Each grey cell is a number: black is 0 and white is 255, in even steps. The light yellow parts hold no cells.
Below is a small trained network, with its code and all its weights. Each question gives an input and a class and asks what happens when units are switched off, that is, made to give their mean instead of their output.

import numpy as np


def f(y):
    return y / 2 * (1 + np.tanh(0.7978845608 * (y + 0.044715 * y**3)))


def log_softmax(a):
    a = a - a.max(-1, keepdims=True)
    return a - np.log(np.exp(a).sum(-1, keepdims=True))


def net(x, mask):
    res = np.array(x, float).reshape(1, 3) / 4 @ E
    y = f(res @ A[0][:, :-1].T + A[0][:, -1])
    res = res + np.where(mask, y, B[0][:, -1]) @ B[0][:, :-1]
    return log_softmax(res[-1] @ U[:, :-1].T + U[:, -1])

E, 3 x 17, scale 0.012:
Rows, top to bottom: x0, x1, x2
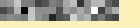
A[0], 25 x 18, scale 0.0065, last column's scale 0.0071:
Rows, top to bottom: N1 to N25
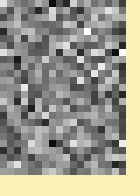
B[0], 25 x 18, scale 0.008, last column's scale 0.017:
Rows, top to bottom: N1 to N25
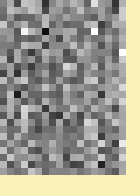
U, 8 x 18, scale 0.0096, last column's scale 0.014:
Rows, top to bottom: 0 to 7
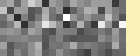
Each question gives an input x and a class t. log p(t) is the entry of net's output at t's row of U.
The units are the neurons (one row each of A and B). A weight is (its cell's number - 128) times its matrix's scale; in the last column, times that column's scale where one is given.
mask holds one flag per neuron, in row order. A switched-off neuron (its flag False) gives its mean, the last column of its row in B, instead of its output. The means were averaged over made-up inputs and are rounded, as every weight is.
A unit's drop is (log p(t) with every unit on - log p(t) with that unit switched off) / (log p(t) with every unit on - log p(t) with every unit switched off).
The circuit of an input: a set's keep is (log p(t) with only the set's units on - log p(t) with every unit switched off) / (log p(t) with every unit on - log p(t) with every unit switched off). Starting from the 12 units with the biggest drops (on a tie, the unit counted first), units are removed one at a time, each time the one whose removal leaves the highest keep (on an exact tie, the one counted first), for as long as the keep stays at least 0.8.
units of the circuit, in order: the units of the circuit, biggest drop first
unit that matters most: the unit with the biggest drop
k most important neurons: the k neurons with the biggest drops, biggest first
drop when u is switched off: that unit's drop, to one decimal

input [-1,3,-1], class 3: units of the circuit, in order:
[N5, N24]
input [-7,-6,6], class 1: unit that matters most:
N9
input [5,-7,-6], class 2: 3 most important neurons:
[N13, N10, N14]
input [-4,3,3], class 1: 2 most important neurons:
[N23, N2]
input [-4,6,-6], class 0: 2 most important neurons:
[N23, N2]
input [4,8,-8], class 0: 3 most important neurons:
[N2, N23, N16]
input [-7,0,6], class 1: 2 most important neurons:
[N9, N22]
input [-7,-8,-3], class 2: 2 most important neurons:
[N15, N13]
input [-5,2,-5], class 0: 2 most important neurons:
[N23, N8]
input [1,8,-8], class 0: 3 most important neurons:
[N2, N23, N16]
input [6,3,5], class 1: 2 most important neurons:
[N8, N4]
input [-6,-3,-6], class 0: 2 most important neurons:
[N23, N8]
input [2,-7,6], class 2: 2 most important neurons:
[N15, N14]
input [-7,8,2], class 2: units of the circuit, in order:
[N17]
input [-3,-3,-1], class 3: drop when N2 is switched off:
-0.1
